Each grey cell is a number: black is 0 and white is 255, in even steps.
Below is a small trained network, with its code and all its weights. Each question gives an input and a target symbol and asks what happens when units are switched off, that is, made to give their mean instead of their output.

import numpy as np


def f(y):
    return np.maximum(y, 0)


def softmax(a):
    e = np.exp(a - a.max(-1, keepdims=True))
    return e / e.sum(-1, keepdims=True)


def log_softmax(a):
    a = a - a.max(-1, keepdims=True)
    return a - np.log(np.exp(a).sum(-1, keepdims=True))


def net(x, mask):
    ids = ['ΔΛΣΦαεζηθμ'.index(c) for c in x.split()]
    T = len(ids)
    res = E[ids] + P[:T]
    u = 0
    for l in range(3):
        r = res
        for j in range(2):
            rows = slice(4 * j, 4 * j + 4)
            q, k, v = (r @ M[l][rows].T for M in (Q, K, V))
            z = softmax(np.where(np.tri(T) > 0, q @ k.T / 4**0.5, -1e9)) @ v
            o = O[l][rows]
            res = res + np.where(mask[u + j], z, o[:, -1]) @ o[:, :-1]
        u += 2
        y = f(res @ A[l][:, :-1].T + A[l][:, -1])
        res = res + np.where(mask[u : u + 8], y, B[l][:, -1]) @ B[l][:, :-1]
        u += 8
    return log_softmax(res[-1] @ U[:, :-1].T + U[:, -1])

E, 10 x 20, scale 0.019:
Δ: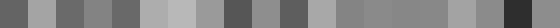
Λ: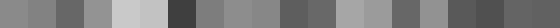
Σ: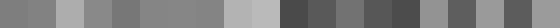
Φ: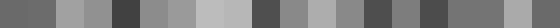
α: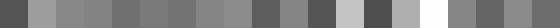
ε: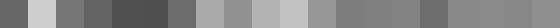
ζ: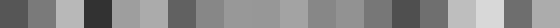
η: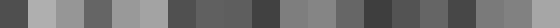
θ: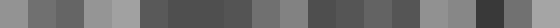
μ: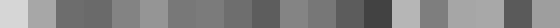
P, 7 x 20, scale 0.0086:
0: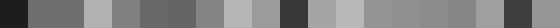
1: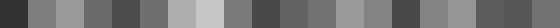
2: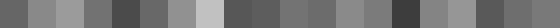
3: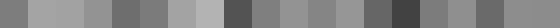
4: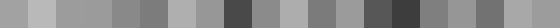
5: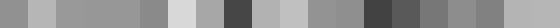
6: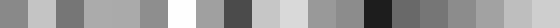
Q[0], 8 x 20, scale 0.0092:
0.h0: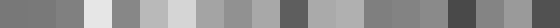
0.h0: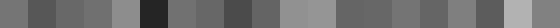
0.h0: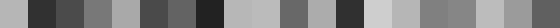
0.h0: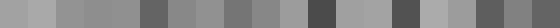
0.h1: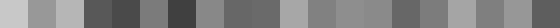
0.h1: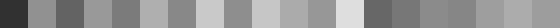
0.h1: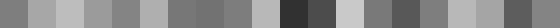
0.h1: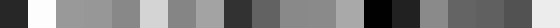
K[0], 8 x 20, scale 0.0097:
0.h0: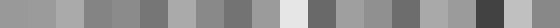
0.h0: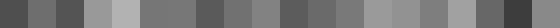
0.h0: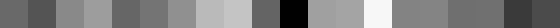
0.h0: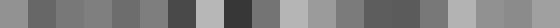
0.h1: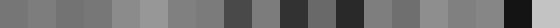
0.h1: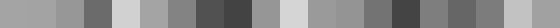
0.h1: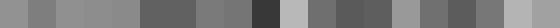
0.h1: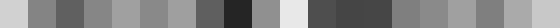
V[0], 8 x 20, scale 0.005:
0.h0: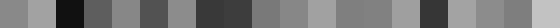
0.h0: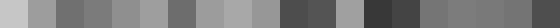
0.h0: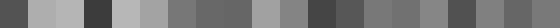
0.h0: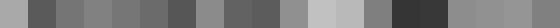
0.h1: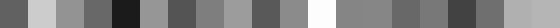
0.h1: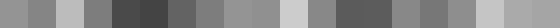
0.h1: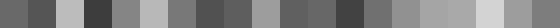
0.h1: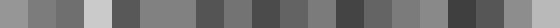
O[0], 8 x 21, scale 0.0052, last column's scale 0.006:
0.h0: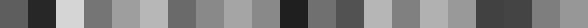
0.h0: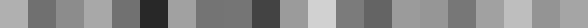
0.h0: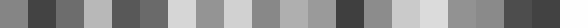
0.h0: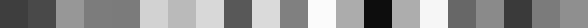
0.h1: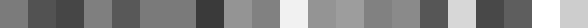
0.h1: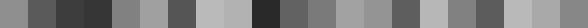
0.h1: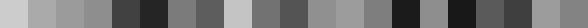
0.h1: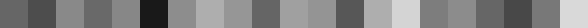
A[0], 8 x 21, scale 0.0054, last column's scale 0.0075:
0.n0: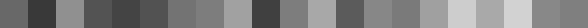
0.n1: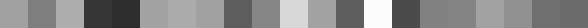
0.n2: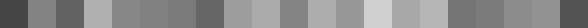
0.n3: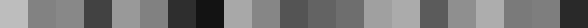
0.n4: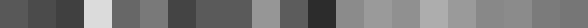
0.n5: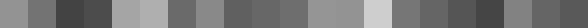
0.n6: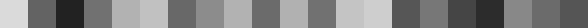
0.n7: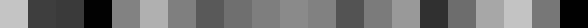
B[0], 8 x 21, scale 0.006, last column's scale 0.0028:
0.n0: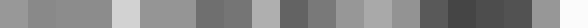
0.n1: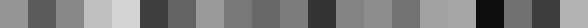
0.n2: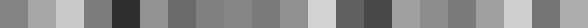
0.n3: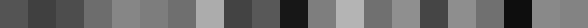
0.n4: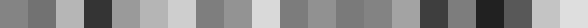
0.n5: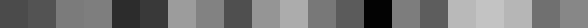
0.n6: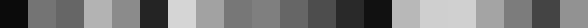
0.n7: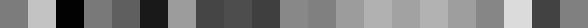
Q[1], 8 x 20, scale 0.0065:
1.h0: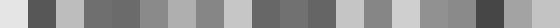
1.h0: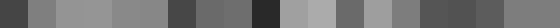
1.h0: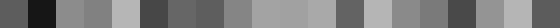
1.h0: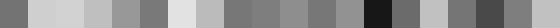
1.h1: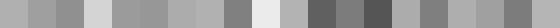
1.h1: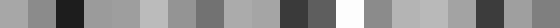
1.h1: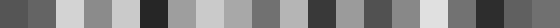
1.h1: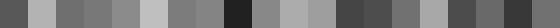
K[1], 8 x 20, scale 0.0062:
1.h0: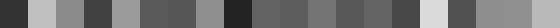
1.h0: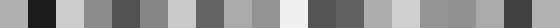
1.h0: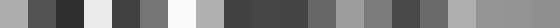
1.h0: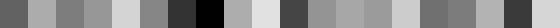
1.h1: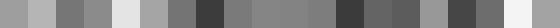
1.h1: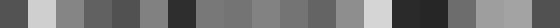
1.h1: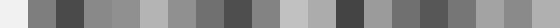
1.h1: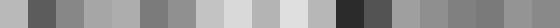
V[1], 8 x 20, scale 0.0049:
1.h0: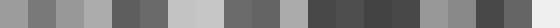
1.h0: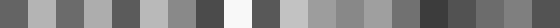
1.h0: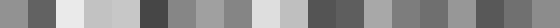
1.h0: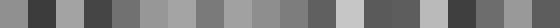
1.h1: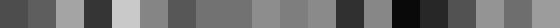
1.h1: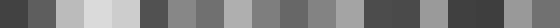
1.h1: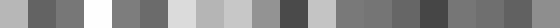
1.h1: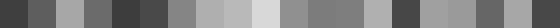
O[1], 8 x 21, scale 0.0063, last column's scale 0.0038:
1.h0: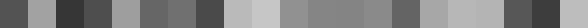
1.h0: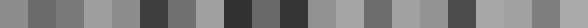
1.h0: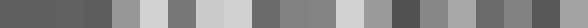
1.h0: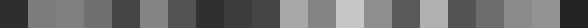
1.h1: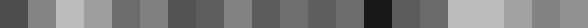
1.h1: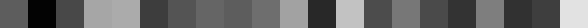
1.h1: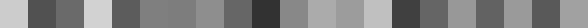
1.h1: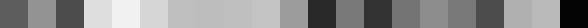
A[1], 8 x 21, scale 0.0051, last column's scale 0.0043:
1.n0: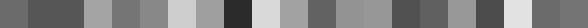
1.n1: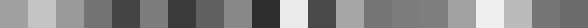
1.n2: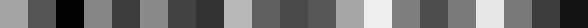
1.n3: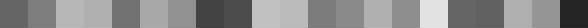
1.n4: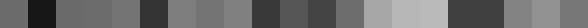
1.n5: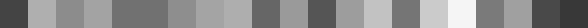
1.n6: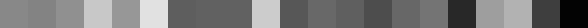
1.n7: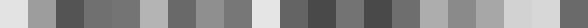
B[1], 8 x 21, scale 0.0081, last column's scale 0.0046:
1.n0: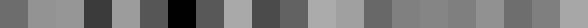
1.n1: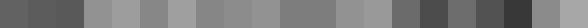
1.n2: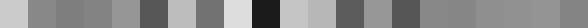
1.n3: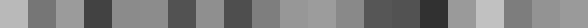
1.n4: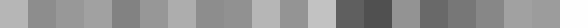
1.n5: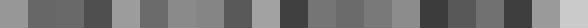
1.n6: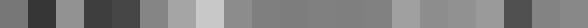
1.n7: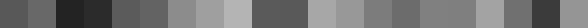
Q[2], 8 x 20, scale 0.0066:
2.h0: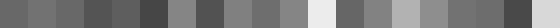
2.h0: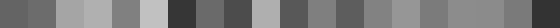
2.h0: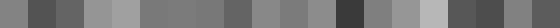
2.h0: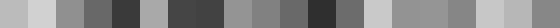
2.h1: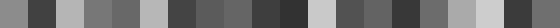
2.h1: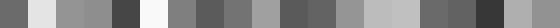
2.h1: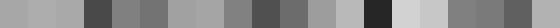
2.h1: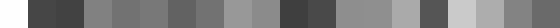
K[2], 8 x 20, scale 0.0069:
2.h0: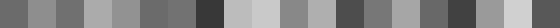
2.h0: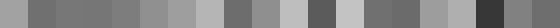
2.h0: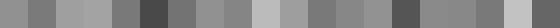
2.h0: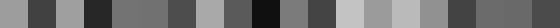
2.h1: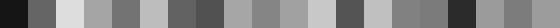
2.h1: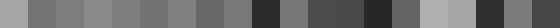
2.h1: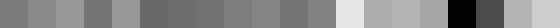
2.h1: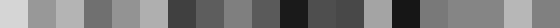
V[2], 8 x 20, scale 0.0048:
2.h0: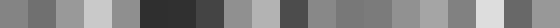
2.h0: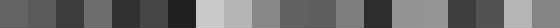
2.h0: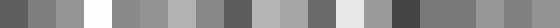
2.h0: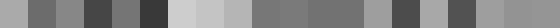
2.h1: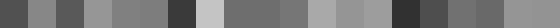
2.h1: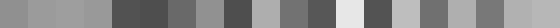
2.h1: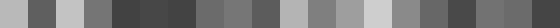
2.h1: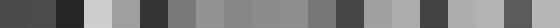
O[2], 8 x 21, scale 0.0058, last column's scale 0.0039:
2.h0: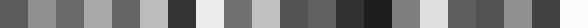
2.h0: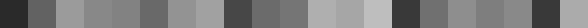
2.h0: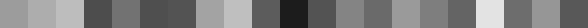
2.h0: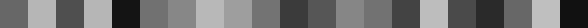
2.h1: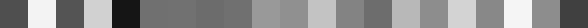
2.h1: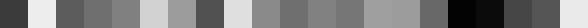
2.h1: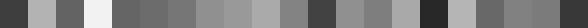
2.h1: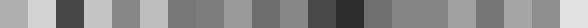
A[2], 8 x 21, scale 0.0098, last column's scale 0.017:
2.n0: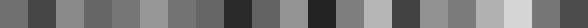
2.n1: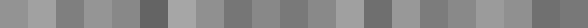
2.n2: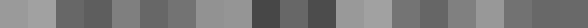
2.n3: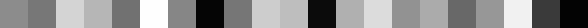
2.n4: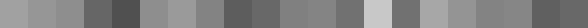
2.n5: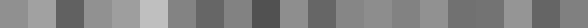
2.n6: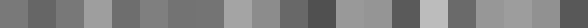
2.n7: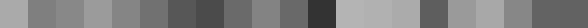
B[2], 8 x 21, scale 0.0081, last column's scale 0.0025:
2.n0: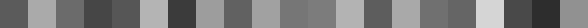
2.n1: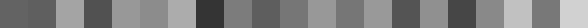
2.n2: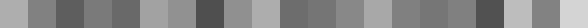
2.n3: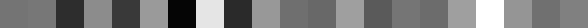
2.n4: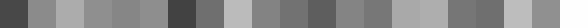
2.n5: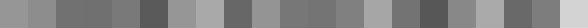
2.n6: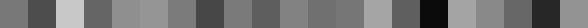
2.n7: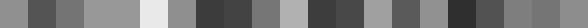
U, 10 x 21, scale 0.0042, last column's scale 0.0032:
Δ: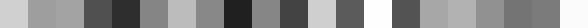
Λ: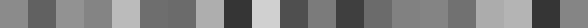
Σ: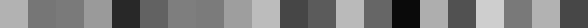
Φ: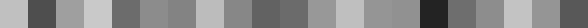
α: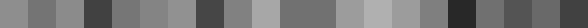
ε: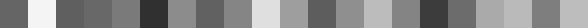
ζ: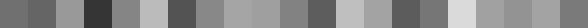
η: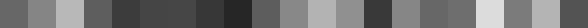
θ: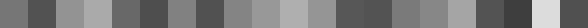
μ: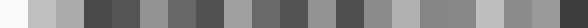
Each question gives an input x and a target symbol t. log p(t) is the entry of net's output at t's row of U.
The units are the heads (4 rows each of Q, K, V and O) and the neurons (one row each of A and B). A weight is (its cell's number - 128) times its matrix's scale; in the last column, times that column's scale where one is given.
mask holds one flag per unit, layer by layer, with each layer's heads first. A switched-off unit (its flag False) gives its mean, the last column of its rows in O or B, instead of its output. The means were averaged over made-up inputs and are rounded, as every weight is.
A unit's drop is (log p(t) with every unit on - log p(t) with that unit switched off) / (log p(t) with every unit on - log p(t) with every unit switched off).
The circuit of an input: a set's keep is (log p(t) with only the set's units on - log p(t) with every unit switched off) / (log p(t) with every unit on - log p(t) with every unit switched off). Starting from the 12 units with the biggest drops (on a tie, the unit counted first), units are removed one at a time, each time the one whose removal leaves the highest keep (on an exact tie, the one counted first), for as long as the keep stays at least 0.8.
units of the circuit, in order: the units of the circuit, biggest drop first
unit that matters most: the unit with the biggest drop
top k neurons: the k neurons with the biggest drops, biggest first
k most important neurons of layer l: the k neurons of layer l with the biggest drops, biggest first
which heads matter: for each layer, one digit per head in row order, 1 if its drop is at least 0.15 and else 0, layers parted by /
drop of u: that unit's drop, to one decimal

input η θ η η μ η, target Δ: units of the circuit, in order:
1.h1
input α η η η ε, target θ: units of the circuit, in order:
0.h1, 0.n1
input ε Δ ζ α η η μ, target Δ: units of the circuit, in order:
2.h0, 1.n7, 1.h1, 0.h1
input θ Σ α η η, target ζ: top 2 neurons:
0.n4, 1.n4
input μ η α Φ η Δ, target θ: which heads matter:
01 / 10 / 00
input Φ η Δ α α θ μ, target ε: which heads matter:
10 / 10 / 01
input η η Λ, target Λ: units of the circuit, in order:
0.n6, 1.h1
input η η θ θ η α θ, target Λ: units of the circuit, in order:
0.h1, 1.h0
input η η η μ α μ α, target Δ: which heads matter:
00 / 01 / 00
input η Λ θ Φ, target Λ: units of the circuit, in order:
0.h1, 1.h0, 2.h0
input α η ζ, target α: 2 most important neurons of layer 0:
0.n1, 0.n4
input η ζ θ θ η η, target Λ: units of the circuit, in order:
0.h1, 0.h0, 2.h1
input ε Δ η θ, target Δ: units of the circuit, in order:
2.h1, 2.h0, 1.h1, 0.h1
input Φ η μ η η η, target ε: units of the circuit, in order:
2.h1, 1.h0
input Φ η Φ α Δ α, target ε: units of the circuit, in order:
0.h0, 1.h0
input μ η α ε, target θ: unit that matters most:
2.h0
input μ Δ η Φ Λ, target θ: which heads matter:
01 / 10 / 00
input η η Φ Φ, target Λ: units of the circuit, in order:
2.h0, 1.h0, 1.h1, 0.n1
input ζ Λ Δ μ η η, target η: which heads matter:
11 / 10 / 01
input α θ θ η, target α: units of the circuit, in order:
2.h1, 1.n4
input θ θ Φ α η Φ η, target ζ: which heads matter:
00 / 10 / 00
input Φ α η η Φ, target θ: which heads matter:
11 / 00 / 00
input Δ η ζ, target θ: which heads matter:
10 / 00 / 00
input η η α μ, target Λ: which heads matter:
01 / 10 / 10
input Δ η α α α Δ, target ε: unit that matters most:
0.h0
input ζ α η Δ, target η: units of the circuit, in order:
0.h1, 1.h0, 2.h0, 1.h1
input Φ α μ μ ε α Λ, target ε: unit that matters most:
2.h1
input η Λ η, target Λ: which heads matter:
00 / 11 / 11
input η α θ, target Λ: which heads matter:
01 / 11 / 00
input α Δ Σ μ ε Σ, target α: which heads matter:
11 / 11 / 01
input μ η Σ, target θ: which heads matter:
10 / 11 / 10
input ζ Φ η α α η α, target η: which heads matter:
01 / 11 / 00
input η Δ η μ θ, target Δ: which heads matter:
00 / 01 / 00
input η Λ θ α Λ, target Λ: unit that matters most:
0.n6
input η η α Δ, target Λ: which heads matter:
00 / 11 / 10
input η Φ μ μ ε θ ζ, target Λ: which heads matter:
01 / 10 / 00
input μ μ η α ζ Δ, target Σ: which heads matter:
01 / 01 / 00
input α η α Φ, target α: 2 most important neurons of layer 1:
1.n0, 1.n4
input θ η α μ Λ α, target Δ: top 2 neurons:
1.n5, 0.n6
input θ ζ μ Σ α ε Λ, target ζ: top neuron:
0.n4
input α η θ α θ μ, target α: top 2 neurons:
0.n4, 1.n4
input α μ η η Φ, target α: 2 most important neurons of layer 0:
0.n0, 0.n4
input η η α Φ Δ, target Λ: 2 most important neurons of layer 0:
0.n1, 0.n4
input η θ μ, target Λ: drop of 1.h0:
0.5
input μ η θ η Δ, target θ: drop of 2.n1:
-0.1
